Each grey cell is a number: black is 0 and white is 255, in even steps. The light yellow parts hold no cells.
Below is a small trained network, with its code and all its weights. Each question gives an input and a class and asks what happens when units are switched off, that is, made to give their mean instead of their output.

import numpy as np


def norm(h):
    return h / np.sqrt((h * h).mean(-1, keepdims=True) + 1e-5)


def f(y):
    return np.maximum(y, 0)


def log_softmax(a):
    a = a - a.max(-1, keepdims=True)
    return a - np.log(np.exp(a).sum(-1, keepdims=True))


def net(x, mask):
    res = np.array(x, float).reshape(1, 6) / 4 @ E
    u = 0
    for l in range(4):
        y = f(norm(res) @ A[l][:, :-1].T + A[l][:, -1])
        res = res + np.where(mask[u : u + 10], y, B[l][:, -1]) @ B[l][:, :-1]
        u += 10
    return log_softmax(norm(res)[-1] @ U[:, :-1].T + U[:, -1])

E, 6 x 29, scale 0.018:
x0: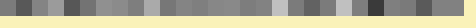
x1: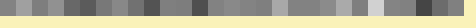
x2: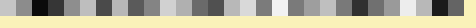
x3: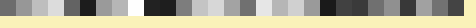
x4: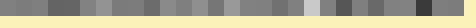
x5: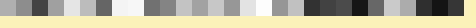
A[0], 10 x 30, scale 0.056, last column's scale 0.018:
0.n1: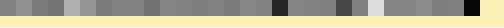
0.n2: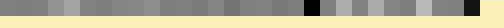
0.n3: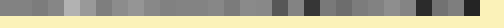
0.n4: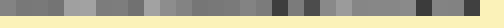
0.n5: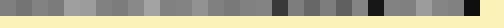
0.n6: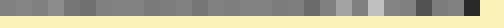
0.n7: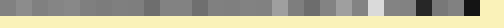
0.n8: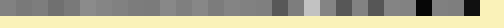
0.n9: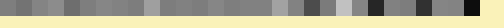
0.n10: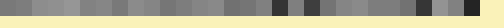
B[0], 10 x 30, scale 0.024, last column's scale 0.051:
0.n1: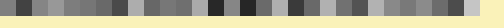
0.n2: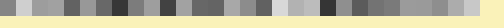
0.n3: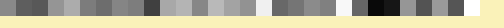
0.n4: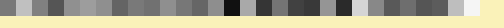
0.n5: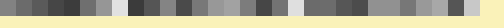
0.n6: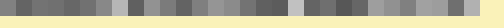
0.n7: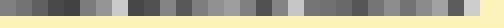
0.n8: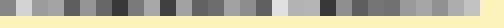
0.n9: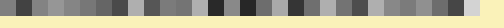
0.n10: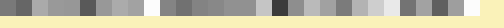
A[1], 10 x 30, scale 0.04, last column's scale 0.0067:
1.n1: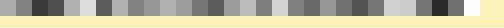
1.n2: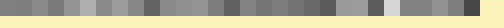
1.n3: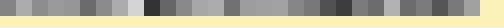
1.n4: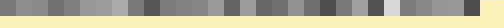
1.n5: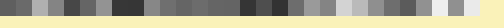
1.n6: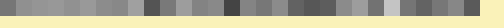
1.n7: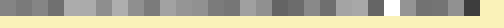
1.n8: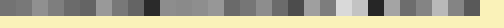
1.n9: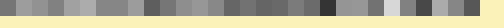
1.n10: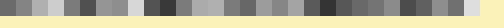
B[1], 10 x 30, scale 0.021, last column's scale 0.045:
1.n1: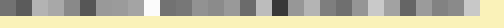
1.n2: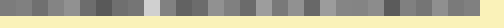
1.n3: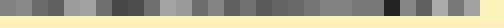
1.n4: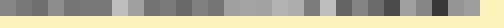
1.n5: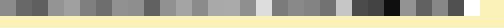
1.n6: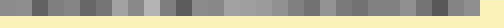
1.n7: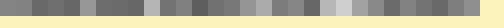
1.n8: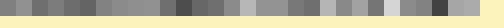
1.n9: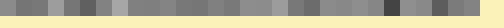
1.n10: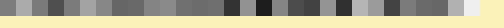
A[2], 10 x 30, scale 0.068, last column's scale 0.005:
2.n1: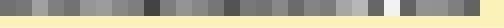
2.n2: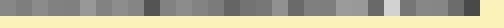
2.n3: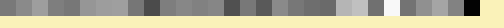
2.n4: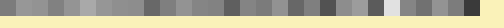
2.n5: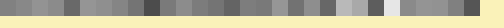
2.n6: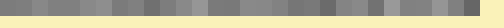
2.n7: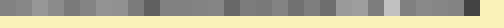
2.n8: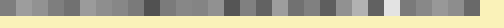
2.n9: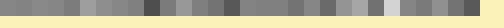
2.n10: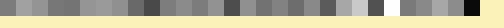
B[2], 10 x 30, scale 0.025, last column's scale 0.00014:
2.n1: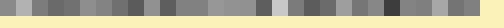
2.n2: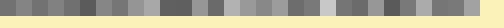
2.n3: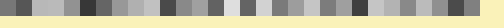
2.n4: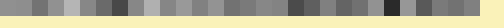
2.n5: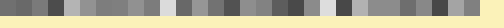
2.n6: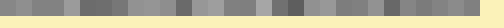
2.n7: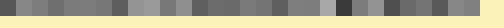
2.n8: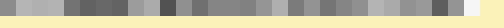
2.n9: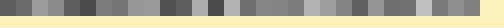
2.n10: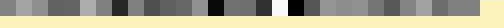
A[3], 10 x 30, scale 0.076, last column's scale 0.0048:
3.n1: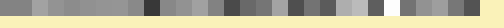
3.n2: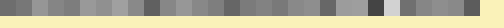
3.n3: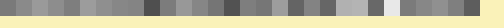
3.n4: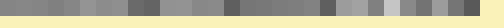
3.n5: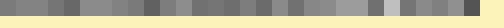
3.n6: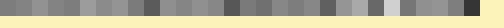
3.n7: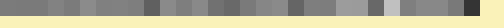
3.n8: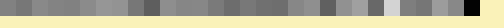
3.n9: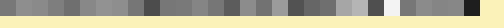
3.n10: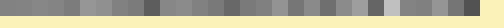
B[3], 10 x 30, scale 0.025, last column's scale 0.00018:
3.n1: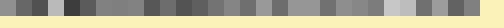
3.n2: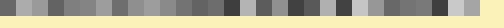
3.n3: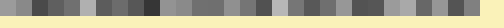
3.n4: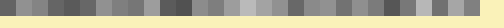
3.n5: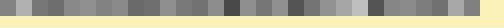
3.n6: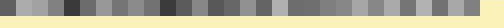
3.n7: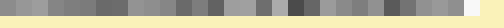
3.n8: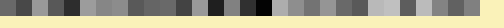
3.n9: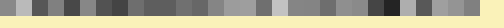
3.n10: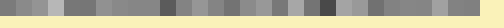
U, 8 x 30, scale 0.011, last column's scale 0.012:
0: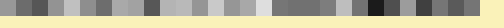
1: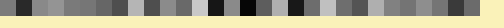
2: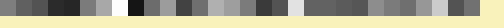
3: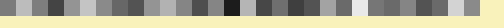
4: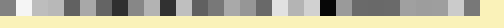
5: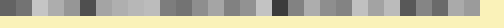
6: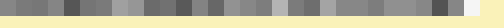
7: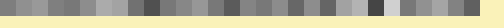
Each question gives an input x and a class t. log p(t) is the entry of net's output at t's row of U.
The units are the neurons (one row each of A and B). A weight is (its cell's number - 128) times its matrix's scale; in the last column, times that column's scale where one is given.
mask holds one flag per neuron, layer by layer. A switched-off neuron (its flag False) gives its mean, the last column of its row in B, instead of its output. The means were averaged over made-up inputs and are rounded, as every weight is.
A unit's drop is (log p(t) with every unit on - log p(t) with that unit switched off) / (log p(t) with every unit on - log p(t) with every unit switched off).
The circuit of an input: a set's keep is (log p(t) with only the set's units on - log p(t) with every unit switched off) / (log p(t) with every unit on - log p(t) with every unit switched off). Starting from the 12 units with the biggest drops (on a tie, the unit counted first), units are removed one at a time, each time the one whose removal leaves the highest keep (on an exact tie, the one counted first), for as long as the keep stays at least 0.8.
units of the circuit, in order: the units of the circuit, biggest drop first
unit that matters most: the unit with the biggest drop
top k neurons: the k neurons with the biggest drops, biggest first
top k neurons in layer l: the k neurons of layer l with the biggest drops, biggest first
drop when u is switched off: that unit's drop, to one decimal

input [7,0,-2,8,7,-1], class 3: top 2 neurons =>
[1.n10 0.n1]
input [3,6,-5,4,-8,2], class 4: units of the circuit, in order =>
[0.n2]
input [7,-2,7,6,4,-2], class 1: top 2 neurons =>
[0.n10 0.n3]
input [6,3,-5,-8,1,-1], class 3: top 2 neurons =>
[0.n4 0.n1]
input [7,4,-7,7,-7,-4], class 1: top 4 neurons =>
[0.n4 0.n8 0.n9 0.n3]
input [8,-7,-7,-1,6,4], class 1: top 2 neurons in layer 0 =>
[0.n9 0.n7]
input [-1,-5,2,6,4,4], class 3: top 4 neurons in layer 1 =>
[1.n10 1.n5 1.n3 1.n8]
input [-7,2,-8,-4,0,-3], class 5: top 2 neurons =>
[0.n10 0.n9]
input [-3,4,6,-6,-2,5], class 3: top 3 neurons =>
[0.n4 0.n10 1.n5]
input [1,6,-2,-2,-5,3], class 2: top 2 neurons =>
[0.n7 0.n6]
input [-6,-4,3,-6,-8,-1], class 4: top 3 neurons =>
[0.n2 0.n9 1.n10]
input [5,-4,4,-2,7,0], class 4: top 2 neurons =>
[0.n8 0.n1]
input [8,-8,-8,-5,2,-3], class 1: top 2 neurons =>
[0.n9 0.n7]
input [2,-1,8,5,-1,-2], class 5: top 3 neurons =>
[1.n1 0.n3 0.n4]
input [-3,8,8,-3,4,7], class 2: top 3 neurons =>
[0.n7 0.n10 1.n5]
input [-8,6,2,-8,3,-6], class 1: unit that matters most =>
0.n1
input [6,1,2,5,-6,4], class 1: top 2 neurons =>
[0.n9 0.n8]
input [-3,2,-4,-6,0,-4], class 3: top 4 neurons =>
[0.n4 0.n3 0.n9 1.n1]
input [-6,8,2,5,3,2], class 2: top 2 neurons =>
[0.n7 0.n9]
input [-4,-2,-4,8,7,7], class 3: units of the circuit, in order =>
[1.n10]
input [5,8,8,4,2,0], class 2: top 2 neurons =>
[0.n7 0.n10]
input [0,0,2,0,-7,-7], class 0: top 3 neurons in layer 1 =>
[1.n5 1.n10 1.n1]
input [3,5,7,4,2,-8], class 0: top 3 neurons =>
[0.n3 0.n10 0.n4]
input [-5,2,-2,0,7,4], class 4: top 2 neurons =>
[0.n8 0.n9]
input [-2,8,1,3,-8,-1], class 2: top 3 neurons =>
[0.n7 0.n6 0.n8]
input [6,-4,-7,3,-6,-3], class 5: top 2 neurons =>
[0.n10 0.n1]
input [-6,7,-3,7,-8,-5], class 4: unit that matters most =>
0.n5
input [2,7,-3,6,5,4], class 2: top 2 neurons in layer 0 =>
[0.n7 0.n4]
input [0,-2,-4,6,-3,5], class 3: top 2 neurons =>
[1.n10 1.n5]
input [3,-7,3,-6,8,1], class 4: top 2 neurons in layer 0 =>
[0.n8 0.n7]
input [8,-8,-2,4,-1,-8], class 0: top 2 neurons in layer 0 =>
[0.n1 0.n7]
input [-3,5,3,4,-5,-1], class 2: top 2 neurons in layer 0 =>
[0.n8 0.n7]
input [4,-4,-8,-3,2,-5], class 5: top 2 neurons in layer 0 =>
[0.n10 0.n3]
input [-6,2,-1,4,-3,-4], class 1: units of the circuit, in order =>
[0.n1]
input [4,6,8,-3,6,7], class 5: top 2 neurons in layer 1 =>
[1.n1 1.n5]
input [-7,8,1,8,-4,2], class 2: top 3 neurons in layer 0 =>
[0.n9 0.n7 0.n4]
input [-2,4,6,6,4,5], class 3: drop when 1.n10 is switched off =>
0.4
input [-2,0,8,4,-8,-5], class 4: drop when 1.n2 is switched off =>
0.0
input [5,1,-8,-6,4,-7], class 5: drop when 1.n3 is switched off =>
0.2
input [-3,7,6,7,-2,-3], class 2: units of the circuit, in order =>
[0.n9]
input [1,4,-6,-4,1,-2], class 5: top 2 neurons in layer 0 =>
[0.n10 0.n5]
